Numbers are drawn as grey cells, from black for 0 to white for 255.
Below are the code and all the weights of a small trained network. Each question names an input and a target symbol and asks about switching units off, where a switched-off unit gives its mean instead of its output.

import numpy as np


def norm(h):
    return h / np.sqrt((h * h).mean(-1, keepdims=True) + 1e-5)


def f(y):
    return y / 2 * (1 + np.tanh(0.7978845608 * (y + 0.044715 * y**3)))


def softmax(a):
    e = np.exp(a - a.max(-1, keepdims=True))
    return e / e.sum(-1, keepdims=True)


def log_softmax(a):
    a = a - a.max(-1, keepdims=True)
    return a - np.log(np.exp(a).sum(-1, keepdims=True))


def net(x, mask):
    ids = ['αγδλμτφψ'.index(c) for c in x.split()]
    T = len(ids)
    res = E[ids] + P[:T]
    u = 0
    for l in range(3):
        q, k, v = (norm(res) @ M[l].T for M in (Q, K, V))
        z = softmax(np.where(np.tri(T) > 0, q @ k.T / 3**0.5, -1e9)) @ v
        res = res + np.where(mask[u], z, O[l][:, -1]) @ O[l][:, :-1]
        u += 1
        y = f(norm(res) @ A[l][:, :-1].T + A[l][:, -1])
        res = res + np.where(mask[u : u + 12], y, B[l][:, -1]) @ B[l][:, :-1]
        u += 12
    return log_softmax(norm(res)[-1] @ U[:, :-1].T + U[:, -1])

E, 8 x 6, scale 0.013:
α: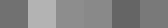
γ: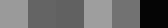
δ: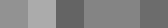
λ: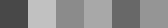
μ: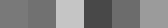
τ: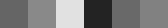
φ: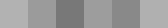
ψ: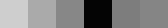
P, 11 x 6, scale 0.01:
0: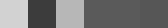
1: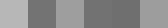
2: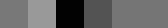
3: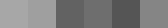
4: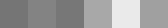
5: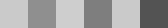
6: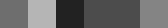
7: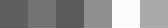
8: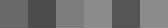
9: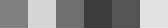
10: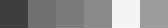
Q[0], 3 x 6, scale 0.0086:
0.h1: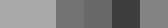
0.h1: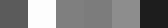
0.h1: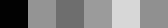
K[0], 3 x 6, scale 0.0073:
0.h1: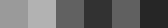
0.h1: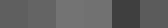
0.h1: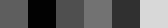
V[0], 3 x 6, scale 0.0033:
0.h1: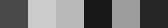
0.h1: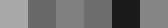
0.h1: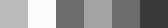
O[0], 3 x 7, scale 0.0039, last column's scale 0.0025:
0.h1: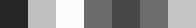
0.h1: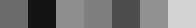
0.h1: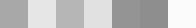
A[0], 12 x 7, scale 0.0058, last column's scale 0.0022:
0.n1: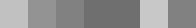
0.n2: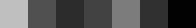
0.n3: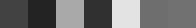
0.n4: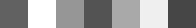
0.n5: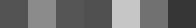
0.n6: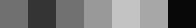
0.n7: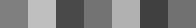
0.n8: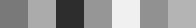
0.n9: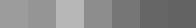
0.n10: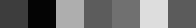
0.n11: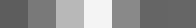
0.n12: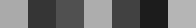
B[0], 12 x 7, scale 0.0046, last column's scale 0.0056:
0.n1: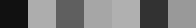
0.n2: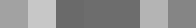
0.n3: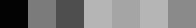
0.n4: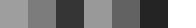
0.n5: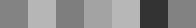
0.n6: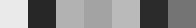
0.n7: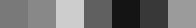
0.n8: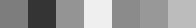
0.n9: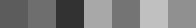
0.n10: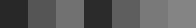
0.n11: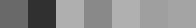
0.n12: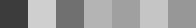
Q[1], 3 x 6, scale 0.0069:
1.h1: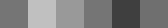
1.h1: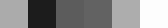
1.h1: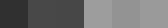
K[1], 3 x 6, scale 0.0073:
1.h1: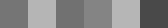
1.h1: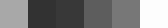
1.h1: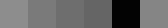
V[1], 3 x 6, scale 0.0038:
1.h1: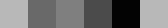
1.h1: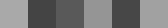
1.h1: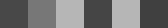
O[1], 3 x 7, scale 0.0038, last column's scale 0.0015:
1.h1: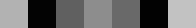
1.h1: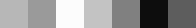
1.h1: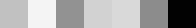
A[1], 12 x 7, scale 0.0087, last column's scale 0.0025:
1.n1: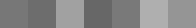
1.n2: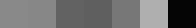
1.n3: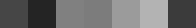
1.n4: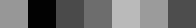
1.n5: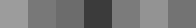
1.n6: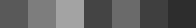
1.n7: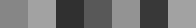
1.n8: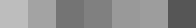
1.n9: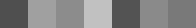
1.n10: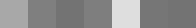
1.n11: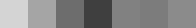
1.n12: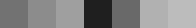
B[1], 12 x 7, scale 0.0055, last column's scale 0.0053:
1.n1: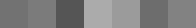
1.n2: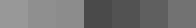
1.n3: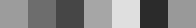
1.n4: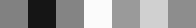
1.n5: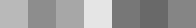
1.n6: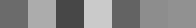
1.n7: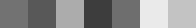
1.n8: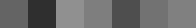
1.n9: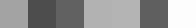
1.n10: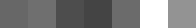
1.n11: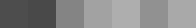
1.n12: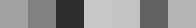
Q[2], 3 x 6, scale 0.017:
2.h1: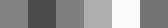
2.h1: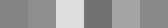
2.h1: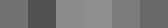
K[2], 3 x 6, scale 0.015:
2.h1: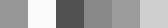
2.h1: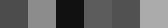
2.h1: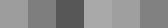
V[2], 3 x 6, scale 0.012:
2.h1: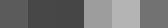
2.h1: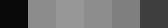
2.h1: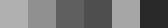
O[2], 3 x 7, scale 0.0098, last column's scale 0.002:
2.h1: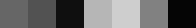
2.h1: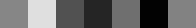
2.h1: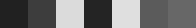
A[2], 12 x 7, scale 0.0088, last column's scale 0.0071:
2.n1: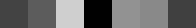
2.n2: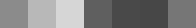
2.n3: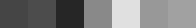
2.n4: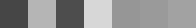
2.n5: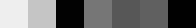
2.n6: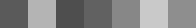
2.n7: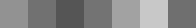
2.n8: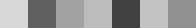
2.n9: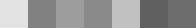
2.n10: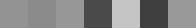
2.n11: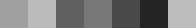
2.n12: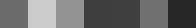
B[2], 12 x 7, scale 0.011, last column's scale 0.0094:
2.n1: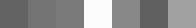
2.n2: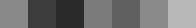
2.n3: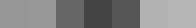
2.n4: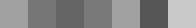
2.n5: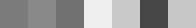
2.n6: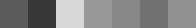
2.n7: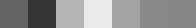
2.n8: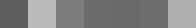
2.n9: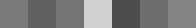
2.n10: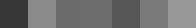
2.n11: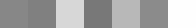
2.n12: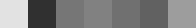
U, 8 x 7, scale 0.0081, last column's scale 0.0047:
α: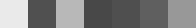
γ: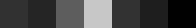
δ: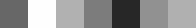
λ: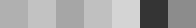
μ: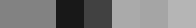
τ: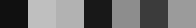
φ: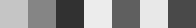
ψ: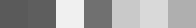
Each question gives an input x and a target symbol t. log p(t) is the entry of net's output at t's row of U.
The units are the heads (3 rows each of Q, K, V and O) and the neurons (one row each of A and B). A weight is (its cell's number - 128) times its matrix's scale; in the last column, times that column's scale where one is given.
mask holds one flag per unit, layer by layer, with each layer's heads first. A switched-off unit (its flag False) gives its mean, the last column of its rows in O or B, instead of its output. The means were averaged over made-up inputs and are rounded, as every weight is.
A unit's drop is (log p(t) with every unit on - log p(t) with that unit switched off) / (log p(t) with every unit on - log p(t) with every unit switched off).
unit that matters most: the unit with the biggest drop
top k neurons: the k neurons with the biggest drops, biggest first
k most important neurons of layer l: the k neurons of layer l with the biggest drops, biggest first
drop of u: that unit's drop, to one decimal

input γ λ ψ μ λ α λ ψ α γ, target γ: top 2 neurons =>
2.n1, 0.n12
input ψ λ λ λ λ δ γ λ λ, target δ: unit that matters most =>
1.n10
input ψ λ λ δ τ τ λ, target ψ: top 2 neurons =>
1.n11, 1.n12
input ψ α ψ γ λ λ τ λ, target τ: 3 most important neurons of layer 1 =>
1.n12, 1.n6, 1.n8
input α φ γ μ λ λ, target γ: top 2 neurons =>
0.n7, 0.n12
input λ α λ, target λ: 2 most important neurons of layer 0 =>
0.n4, 0.n3
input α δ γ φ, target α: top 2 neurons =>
0.n1, 1.n4
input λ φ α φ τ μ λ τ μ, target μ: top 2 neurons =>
2.n3, 0.n7
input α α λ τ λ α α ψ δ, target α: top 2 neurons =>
0.n8, 1.n7
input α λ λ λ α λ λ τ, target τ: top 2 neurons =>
0.n3, 1.n9
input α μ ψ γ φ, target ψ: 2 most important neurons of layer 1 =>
1.n12, 1.n5
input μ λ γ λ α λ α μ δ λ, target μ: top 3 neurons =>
1.n12, 1.n3, 2.n3
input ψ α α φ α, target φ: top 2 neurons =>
0.n1, 2.n11
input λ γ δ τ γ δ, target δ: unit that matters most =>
1.n7
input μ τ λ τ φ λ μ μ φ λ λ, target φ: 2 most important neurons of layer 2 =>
2.n3, 2.n11
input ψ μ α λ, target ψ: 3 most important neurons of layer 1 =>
1.n12, 1.n11, 1.n6
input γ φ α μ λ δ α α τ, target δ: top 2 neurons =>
1.n10, 0.n7
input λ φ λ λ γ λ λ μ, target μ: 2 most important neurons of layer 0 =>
0.n3, 0.n10
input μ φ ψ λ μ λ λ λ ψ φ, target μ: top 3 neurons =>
1.n12, 1.n3, 2.n3
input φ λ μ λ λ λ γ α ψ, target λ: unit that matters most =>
1.n11
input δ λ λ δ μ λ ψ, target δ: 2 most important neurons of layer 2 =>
2.n8, 2.n11
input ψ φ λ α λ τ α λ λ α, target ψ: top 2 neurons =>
1.n11, 0.n7
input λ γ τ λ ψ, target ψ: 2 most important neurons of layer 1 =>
1.n10, 1.n3
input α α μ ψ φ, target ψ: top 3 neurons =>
1.n12, 0.n8, 1.n6
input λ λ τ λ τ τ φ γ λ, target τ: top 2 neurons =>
1.n12, 0.n3
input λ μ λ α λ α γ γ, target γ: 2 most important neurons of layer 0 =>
0.n7, 0.n8
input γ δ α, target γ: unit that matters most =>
0.n1
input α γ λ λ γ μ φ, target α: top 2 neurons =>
0.n12, 1.n10
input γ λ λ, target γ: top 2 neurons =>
2.n1, 0.n12
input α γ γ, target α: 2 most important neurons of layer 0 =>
0.n12, 0.n2
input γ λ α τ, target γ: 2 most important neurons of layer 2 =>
2.n1, 2.n2
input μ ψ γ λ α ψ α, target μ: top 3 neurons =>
1.n12, 1.n3, 2.n3
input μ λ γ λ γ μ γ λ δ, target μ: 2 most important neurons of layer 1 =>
1.n12, 1.n7
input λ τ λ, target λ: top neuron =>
0.n4
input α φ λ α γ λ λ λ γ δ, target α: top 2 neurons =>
2.n12, 1.n7
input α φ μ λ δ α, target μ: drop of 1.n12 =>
0.9
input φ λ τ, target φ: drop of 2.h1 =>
0.8
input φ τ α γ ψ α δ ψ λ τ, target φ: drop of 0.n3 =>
1.2
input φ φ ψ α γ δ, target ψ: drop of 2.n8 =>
0.0
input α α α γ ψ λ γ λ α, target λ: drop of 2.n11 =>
0.1
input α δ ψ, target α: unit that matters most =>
1.h1
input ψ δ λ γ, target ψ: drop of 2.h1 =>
0.7
